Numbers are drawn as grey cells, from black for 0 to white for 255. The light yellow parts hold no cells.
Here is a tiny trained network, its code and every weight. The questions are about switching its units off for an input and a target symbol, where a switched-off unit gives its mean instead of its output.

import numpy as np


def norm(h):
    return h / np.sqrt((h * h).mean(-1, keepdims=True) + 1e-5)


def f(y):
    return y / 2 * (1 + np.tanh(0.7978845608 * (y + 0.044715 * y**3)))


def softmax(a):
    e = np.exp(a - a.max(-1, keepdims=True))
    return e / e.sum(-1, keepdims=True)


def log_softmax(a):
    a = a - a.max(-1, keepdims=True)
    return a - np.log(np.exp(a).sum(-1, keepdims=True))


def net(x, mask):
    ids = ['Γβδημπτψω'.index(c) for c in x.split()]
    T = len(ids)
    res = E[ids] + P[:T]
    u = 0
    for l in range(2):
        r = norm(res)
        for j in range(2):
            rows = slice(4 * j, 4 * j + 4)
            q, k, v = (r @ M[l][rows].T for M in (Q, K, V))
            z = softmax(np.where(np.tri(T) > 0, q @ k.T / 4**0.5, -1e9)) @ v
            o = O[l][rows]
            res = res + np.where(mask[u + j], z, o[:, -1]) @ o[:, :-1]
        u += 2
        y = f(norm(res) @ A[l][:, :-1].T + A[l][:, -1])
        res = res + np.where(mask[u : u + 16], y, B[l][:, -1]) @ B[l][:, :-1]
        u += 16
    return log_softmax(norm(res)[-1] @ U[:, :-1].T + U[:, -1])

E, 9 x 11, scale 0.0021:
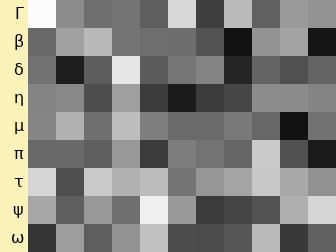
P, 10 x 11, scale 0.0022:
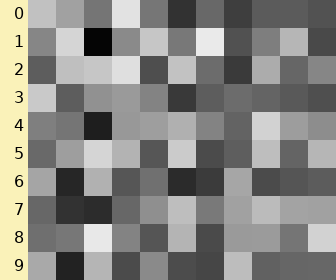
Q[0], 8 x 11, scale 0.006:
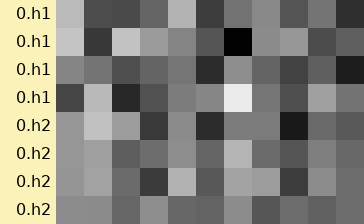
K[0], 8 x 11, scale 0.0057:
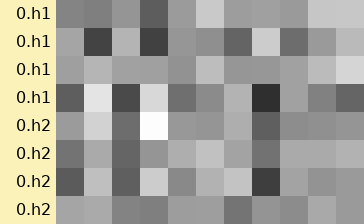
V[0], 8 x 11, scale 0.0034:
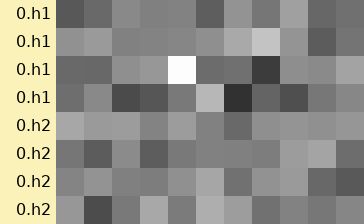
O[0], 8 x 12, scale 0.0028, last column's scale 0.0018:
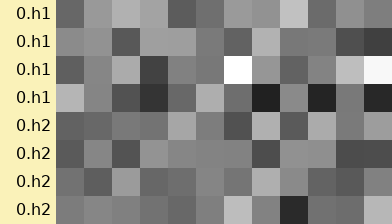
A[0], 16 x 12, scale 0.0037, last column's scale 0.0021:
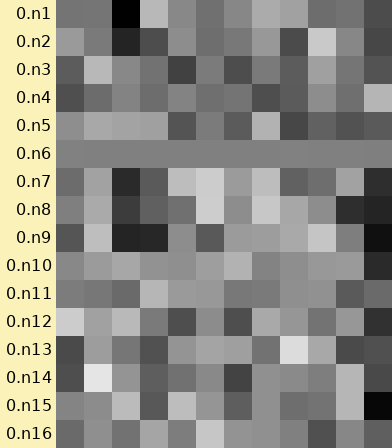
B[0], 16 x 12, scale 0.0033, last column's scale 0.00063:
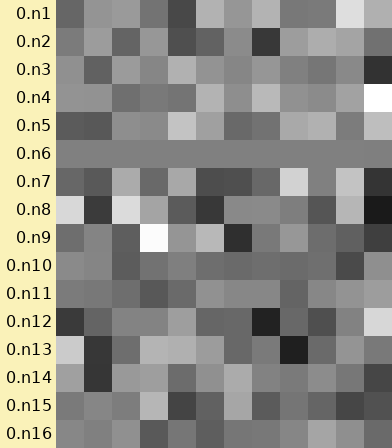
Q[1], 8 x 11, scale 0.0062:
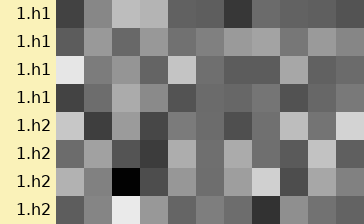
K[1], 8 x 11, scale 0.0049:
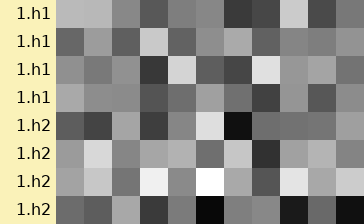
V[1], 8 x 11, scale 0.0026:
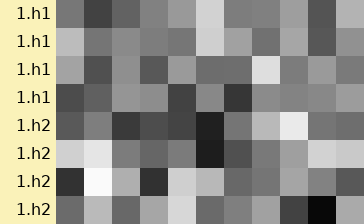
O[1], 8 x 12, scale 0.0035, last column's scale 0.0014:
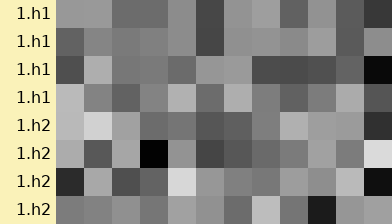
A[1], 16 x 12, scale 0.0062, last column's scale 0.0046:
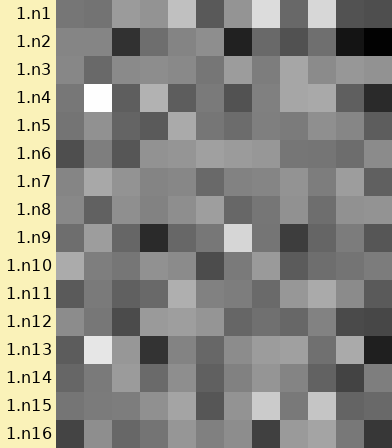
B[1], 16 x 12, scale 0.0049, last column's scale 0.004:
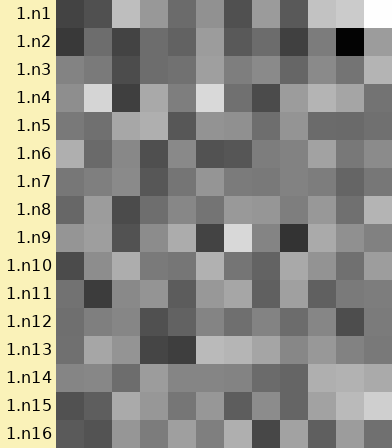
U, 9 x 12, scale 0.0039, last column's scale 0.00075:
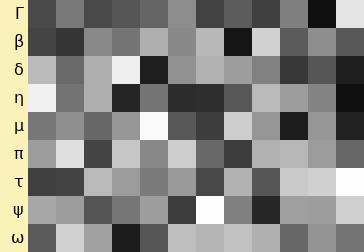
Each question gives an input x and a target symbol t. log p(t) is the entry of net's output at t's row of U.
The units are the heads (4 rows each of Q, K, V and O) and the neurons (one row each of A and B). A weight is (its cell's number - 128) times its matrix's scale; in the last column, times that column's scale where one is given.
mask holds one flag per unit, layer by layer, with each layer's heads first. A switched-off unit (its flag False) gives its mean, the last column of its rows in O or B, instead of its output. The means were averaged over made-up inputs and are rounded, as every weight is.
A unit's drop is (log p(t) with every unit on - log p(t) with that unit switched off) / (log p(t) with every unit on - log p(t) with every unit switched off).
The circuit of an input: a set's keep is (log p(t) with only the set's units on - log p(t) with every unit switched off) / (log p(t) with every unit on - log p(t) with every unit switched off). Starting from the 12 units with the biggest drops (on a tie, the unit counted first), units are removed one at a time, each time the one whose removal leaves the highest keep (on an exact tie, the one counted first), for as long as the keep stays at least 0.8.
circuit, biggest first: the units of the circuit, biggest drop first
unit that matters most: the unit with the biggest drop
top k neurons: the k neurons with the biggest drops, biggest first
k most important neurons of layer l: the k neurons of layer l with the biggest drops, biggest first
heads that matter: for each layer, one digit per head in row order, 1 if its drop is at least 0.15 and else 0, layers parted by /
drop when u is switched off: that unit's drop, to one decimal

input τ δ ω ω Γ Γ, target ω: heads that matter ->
00 / 01
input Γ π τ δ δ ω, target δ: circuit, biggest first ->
1.h2, 1.n1
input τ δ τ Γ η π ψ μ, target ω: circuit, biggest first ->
0.n1, 1.n1, 1.n15
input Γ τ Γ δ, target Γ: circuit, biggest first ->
0.h1, 1.n2
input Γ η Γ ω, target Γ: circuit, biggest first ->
0.h1, 1.n2
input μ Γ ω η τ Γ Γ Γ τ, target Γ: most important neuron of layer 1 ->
1.n2
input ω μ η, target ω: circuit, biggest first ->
1.h2, 1.n13, 1.n1
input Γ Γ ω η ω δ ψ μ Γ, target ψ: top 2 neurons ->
1.n9, 1.n1
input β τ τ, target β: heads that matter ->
00 / 01
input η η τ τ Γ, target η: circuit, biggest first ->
1.h2, 0.n8, 1.n1, 0.n7
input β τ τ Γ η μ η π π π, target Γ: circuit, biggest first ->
0.h1, 1.n2
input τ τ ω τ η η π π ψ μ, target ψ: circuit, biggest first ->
0.h1, 1.n9
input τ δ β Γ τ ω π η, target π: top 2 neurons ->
0.n9, 1.n4
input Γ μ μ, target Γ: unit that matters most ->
0.h1
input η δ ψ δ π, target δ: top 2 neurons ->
0.n8, 0.n13
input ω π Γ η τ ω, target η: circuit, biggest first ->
1.h2, 1.n1
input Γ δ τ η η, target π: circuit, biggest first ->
1.n4, 0.n9
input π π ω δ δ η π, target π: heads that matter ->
10 / 01
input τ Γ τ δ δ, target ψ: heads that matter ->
00 / 00
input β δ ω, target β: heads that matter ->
00 / 01
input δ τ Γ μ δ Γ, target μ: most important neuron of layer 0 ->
0.n12
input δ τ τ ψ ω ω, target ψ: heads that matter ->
10 / 00
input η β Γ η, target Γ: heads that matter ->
10 / 00
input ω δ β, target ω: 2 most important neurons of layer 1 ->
1.n13, 1.n1
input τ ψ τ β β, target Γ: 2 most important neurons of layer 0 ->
0.n13, 0.n9
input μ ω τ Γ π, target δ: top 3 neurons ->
0.n8, 1.n1, 0.n13
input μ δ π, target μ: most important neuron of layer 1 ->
1.n1
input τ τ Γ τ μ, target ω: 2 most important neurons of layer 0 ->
0.n1, 0.n7
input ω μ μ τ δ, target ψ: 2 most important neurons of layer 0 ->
0.n1, 0.n5
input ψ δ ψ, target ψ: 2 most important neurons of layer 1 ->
1.n9, 1.n1
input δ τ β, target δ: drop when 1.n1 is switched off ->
0.3
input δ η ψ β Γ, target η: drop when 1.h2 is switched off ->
0.2
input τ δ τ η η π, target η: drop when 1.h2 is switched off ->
0.6
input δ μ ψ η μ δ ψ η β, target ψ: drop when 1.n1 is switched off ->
0.1
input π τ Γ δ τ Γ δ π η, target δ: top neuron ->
1.n1
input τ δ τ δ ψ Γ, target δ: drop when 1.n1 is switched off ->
0.2
